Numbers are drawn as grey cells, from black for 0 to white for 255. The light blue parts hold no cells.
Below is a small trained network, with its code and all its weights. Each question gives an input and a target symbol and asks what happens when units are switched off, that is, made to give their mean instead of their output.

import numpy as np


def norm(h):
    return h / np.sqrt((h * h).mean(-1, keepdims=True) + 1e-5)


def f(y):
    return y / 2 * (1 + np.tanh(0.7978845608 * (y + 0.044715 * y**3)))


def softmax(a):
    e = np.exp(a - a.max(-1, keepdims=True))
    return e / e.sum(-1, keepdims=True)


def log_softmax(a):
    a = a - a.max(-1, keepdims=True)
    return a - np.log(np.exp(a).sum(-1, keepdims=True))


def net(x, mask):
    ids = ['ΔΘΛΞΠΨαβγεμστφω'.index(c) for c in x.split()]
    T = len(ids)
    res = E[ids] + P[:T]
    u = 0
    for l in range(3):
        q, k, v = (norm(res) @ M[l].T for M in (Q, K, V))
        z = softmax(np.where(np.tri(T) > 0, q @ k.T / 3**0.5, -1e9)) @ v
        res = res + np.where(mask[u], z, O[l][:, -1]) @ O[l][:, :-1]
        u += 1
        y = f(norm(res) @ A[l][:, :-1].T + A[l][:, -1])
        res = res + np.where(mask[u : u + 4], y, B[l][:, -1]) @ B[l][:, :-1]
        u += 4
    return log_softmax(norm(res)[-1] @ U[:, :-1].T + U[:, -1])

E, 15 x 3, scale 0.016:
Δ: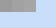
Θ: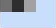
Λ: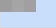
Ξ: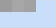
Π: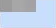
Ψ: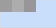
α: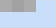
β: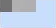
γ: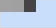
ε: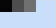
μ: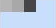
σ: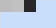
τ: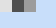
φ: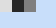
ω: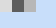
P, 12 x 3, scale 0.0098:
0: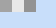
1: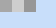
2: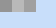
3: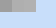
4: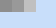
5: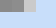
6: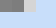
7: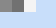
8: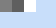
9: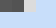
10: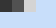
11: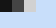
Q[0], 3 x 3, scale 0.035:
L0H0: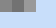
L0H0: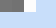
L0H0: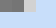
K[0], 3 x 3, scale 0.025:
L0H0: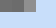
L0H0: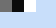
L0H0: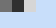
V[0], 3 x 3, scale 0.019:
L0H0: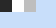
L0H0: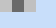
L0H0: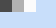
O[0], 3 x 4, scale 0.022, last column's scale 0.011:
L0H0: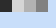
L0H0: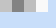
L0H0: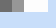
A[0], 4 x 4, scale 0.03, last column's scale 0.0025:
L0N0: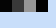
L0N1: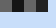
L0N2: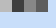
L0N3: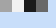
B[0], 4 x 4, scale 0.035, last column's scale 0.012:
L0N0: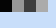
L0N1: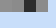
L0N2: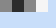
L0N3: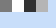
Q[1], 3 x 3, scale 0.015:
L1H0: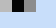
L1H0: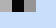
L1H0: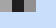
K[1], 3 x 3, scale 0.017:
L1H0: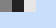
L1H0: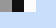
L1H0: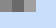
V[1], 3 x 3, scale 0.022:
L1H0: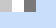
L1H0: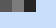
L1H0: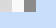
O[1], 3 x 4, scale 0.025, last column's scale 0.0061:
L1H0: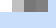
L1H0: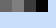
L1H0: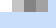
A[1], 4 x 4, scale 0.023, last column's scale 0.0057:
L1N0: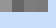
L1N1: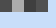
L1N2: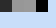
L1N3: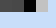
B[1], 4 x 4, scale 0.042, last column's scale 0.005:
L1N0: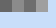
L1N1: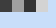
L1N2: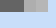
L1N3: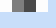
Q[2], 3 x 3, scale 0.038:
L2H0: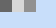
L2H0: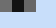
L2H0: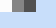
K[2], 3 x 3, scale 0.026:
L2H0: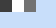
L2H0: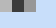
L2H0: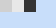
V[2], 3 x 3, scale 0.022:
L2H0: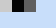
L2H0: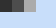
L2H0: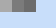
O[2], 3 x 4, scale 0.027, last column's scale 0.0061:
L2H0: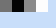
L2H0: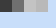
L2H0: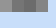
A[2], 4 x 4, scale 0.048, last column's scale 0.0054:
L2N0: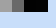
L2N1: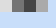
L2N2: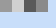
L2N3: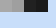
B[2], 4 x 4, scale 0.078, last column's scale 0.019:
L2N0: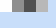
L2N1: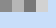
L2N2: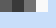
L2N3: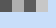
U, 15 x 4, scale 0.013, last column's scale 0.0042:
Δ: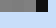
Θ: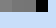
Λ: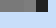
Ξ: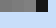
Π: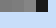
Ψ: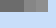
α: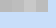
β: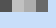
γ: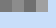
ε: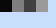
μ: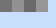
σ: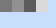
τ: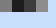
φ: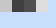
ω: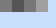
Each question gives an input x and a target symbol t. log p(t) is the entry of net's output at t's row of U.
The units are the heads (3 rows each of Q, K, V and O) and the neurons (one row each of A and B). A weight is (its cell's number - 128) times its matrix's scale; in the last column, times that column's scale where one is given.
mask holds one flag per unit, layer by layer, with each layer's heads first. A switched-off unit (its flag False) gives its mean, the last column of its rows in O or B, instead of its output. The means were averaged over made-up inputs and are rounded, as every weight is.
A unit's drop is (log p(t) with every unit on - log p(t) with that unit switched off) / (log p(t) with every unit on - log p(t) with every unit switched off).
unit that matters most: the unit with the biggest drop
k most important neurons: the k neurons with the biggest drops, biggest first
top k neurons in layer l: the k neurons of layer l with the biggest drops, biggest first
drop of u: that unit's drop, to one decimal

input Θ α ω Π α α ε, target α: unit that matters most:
L0H0
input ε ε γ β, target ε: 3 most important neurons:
(L2N2; L1N3; L0N0)
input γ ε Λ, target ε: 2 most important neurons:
(L2N2; L0N0)
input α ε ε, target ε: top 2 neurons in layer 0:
(L0N0; L0N3)
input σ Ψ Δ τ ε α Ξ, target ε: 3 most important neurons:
(L2N2; L0N0; L1N3)
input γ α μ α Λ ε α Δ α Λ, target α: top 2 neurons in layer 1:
(L1N1; L1N3)
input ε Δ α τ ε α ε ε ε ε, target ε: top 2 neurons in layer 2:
(L2N2; L2N0)
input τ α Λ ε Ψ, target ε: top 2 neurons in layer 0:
(L0N0; L0N2)
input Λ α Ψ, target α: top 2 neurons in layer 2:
(L2N3; L2N0)
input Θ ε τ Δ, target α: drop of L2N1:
0.0
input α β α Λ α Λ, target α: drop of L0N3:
-0.1
